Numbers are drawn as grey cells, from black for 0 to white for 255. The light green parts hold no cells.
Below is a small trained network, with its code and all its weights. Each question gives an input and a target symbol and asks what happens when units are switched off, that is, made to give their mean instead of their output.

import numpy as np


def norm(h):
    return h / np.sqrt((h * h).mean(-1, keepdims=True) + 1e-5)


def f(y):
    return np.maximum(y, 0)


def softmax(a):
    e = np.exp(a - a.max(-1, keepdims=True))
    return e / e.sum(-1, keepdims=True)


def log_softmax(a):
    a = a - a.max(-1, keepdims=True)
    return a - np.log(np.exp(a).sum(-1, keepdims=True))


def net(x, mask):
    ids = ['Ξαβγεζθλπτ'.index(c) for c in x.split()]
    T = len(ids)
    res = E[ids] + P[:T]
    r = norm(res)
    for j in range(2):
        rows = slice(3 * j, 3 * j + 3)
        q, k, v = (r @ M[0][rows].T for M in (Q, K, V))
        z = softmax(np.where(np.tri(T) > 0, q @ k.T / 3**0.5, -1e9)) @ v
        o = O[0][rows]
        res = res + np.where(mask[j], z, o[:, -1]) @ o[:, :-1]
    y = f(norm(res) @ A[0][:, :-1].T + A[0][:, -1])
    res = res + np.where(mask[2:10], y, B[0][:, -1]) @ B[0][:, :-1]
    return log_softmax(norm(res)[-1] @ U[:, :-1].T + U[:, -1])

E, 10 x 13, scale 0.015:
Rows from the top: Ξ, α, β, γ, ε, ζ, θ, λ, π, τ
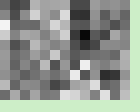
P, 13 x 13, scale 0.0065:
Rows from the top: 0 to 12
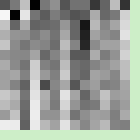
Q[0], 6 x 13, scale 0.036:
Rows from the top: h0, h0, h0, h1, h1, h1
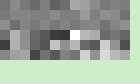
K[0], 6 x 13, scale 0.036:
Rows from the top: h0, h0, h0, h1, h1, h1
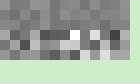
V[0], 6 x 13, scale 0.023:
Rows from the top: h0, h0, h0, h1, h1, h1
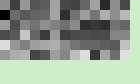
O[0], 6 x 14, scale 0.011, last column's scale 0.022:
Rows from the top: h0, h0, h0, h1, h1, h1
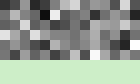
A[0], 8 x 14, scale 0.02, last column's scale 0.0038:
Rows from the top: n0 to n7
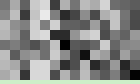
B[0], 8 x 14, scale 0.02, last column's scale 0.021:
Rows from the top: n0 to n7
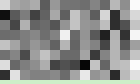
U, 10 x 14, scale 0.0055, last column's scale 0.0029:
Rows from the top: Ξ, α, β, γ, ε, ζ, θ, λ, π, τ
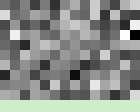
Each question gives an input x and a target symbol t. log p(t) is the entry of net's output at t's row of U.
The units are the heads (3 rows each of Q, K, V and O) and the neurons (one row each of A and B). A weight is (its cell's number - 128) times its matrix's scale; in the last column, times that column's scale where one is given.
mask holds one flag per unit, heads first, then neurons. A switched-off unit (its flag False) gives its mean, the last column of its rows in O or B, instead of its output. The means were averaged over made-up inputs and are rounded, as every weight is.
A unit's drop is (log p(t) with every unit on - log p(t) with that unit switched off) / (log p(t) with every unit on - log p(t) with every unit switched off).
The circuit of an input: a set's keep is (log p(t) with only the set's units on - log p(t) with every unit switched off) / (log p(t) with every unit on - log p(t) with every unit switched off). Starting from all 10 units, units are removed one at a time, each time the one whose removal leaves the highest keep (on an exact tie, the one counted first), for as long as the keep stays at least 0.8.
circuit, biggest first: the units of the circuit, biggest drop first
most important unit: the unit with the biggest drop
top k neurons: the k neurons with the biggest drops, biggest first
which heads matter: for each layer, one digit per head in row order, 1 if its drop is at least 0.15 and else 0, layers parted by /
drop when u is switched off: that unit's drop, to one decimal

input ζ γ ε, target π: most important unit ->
h0
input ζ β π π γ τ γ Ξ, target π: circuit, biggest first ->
[h0; h1; n5]
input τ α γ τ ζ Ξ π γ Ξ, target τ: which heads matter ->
10
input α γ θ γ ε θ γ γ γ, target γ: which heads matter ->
11
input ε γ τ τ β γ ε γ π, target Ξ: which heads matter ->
01
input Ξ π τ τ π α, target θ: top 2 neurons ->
[n7; n3]
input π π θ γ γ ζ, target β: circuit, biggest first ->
[h0; h1]
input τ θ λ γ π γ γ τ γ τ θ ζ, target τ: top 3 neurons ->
[n6; n7; n1]
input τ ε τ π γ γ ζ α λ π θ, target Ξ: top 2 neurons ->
[n3; n6]
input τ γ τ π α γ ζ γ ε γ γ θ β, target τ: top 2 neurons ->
[n6; n7]
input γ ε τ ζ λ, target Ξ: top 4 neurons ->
[n3; n6; n0; n7]
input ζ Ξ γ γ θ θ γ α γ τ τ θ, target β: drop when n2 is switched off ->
-0.1
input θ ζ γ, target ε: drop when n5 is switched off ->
0.3
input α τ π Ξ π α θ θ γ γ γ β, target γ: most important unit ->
h1
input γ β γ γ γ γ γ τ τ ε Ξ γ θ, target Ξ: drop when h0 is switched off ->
0.1
